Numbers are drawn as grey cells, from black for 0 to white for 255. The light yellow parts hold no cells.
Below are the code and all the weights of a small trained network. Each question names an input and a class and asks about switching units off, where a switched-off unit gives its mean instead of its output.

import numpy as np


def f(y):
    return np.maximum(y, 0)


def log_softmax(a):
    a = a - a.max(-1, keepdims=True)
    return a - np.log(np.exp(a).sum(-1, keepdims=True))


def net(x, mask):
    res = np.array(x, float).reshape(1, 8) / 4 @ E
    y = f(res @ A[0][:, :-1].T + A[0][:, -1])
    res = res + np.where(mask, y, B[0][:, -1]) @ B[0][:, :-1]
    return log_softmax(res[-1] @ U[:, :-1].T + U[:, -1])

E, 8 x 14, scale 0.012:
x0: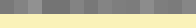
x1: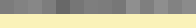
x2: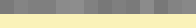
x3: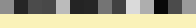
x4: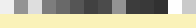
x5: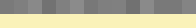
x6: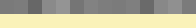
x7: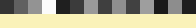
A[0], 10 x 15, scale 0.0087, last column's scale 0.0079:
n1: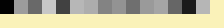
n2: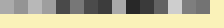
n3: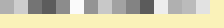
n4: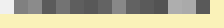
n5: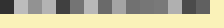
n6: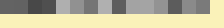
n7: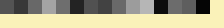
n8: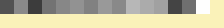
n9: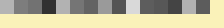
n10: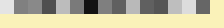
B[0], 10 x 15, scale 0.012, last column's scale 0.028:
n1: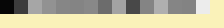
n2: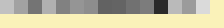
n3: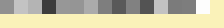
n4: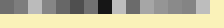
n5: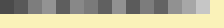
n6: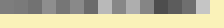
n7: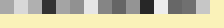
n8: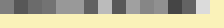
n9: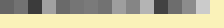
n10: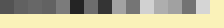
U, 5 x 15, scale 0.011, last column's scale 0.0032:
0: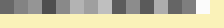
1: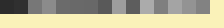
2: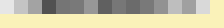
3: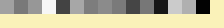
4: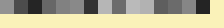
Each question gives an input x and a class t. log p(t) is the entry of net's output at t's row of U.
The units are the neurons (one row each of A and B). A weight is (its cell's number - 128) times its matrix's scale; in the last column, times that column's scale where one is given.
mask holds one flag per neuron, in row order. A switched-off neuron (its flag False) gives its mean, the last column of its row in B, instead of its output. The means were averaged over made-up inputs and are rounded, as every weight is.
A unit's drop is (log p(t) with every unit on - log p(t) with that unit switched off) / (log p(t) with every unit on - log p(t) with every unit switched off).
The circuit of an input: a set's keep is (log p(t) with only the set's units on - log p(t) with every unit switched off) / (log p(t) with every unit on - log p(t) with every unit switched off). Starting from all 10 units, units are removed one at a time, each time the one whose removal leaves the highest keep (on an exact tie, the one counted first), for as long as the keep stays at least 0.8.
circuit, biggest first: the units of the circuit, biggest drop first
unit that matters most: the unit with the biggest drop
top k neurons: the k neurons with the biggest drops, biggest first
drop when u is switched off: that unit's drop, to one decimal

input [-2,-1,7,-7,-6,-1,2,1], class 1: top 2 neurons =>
n1, n7
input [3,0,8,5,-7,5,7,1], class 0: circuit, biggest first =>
n7
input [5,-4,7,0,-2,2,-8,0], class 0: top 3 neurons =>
n10, n9, n4
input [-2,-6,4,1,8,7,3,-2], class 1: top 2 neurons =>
n10, n7
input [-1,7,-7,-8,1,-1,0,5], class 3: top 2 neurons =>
n2, n10
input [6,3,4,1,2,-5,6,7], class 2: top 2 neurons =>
n7, n9
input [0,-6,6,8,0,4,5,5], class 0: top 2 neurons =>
n7, n2
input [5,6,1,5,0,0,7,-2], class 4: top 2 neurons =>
n1, n5
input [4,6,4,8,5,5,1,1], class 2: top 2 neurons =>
n7, n1
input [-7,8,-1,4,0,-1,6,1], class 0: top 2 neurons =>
n7, n2
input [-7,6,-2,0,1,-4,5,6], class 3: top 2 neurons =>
n3, n10
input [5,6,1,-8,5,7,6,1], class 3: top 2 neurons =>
n2, n7
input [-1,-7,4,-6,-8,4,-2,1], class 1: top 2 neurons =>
n1, n7
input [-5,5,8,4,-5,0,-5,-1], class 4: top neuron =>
n3
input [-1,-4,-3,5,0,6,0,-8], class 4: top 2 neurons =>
n1, n6
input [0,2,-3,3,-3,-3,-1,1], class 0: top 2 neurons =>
n7, n10
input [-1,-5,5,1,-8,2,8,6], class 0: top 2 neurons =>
n7, n10
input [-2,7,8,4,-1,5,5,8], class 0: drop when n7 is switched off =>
1.1
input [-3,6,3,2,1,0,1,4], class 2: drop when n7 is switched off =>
0.2
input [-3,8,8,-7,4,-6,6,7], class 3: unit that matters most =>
n2
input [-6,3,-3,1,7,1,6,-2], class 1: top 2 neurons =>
n10, n7
